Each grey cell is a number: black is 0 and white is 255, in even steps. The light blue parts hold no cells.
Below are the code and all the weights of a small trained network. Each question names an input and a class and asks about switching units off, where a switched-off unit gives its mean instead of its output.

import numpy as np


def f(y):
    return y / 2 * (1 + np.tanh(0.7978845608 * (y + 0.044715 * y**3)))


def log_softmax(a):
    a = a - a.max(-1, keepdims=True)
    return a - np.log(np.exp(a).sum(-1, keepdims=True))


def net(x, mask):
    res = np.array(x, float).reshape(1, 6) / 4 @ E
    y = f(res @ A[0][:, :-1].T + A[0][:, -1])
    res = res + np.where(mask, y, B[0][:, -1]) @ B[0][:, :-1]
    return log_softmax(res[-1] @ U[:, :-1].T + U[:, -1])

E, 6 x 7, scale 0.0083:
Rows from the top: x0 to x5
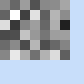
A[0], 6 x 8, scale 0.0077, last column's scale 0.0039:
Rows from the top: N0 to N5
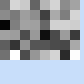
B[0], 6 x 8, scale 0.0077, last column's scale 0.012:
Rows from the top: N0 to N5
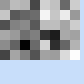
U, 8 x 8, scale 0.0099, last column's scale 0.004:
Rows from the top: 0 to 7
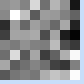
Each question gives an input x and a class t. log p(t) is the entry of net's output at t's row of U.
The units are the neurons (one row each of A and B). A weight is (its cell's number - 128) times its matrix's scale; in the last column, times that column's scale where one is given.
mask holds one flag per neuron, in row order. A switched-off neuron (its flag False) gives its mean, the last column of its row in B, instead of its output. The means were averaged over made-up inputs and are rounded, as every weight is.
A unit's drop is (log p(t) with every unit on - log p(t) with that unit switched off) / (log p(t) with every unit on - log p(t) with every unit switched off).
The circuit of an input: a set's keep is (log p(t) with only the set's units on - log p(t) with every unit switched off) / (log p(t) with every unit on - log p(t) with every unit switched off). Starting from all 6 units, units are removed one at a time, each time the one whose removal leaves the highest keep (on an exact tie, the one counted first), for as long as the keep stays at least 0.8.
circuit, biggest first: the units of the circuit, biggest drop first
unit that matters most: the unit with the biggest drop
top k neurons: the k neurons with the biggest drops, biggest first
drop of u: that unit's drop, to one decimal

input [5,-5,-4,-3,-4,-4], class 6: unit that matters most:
N5
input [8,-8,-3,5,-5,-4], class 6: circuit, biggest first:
N5; N4
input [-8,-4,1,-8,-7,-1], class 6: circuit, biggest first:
N5; N0
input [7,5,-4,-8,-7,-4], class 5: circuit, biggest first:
N2; N0
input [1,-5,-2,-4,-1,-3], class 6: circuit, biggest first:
N5; N2
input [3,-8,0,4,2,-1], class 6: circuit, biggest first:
N5; N4
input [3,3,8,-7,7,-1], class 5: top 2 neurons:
N3; N0
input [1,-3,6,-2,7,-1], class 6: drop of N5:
0.2
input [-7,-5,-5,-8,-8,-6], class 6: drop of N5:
0.2
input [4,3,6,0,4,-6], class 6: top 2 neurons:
N5; N2
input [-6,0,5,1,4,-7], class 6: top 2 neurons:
N5; N4
